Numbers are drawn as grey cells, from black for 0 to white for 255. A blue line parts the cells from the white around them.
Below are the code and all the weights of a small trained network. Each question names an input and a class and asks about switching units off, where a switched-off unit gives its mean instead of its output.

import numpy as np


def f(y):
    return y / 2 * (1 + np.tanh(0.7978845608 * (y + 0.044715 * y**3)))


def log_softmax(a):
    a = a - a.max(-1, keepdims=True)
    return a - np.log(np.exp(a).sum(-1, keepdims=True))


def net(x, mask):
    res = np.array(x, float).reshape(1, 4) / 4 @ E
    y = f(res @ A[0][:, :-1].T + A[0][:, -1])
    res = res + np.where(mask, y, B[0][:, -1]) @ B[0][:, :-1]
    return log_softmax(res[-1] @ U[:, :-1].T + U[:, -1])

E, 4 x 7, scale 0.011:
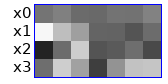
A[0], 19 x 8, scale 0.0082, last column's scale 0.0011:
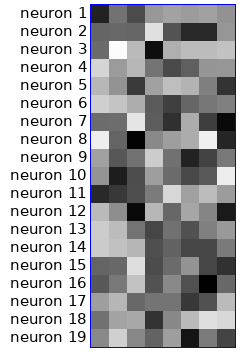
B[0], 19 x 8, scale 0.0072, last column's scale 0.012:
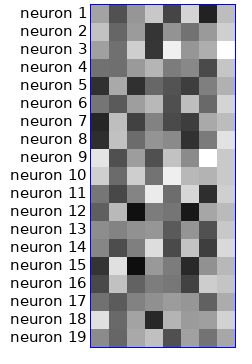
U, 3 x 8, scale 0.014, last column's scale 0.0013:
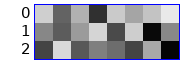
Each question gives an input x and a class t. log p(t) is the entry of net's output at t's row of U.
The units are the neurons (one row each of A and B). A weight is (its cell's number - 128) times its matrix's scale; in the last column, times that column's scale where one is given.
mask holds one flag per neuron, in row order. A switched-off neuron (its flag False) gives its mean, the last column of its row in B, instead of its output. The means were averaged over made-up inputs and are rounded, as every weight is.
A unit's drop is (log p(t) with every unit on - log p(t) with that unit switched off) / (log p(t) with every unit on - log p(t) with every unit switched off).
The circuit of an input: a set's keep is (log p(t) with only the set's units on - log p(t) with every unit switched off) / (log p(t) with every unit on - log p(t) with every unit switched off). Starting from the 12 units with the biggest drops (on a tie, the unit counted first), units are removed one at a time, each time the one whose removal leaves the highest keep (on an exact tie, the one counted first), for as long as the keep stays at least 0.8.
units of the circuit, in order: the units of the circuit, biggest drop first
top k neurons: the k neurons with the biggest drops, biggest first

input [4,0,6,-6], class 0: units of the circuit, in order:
neuron 9
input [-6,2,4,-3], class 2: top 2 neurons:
neuron 3; neuron 18
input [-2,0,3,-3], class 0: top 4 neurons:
neuron 8; neuron 12; neuron 5; neuron 2
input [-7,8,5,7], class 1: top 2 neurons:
neuron 14; neuron 6
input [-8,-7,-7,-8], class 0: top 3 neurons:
neuron 10; neuron 9; neuron 2
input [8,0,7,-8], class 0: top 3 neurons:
neuron 10; neuron 9; neuron 2
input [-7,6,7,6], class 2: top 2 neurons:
neuron 15; neuron 7
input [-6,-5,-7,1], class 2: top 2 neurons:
neuron 8; neuron 12
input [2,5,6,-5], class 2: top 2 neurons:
neuron 16; neuron 7
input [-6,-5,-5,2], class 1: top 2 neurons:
neuron 11; neuron 1
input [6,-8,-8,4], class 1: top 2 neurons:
neuron 11; neuron 1
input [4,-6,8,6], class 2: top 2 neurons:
neuron 15; neuron 7
